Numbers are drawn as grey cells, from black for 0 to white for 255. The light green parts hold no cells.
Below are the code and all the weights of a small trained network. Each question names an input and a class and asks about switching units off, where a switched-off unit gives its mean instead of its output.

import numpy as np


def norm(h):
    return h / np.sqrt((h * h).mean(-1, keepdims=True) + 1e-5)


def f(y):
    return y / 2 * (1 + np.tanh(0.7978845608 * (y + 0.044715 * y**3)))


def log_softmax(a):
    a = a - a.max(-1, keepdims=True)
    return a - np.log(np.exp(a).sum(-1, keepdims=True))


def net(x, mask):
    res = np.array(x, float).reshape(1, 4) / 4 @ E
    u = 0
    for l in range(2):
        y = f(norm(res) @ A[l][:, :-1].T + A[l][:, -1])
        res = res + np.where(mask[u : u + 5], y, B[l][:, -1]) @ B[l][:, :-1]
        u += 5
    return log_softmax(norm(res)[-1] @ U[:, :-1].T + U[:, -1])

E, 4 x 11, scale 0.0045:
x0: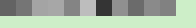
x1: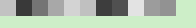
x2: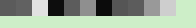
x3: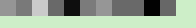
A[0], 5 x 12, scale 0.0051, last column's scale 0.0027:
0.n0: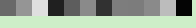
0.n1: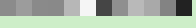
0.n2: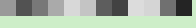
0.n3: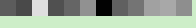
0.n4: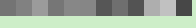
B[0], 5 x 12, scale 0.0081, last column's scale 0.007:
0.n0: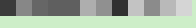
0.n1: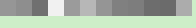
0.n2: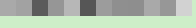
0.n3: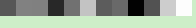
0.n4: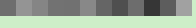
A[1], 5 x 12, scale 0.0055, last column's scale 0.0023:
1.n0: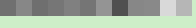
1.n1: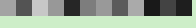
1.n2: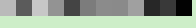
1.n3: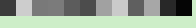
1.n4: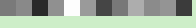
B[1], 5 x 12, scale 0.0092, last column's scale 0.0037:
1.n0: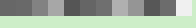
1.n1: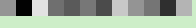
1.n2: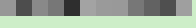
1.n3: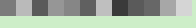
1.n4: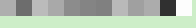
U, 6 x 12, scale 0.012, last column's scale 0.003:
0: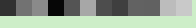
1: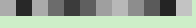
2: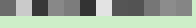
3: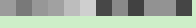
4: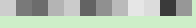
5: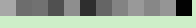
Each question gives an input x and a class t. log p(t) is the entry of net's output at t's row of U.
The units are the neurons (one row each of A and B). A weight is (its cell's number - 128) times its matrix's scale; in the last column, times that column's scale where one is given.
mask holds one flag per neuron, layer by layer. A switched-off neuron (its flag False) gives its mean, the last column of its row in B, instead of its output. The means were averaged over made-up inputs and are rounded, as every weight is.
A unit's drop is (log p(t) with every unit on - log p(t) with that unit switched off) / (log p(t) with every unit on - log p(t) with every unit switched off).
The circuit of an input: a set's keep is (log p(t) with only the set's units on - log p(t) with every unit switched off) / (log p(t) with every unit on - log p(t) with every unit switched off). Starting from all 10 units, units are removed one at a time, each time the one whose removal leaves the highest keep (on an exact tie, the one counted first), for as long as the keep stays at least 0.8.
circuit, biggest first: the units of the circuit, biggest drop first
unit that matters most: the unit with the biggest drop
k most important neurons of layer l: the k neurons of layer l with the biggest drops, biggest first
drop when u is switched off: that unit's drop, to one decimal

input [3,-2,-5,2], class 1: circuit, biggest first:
(0.n2, 0.n3)
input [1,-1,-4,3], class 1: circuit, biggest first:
(0.n3, 1.n1)
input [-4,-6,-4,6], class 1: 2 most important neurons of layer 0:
(0.n2, 0.n3)
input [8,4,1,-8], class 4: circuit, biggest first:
(1.n4)
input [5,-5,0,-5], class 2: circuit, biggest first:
(0.n3, 1.n3)
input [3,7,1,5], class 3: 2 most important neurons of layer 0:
(0.n1, 0.n2)
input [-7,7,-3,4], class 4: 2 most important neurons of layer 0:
(0.n2, 0.n4)
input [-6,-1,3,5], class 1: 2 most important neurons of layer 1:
(1.n1, 1.n0)
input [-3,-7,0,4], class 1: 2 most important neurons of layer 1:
(1.n1, 1.n2)
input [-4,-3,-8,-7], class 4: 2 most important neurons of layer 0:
(0.n3, 0.n4)
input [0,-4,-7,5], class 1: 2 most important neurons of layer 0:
(0.n2, 0.n3)
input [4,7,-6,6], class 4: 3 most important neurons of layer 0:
(0.n2, 0.n4, 0.n3)
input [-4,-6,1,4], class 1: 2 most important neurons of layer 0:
(0.n3, 0.n2)
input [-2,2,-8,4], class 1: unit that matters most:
0.n2
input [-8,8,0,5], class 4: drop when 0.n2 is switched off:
0.4
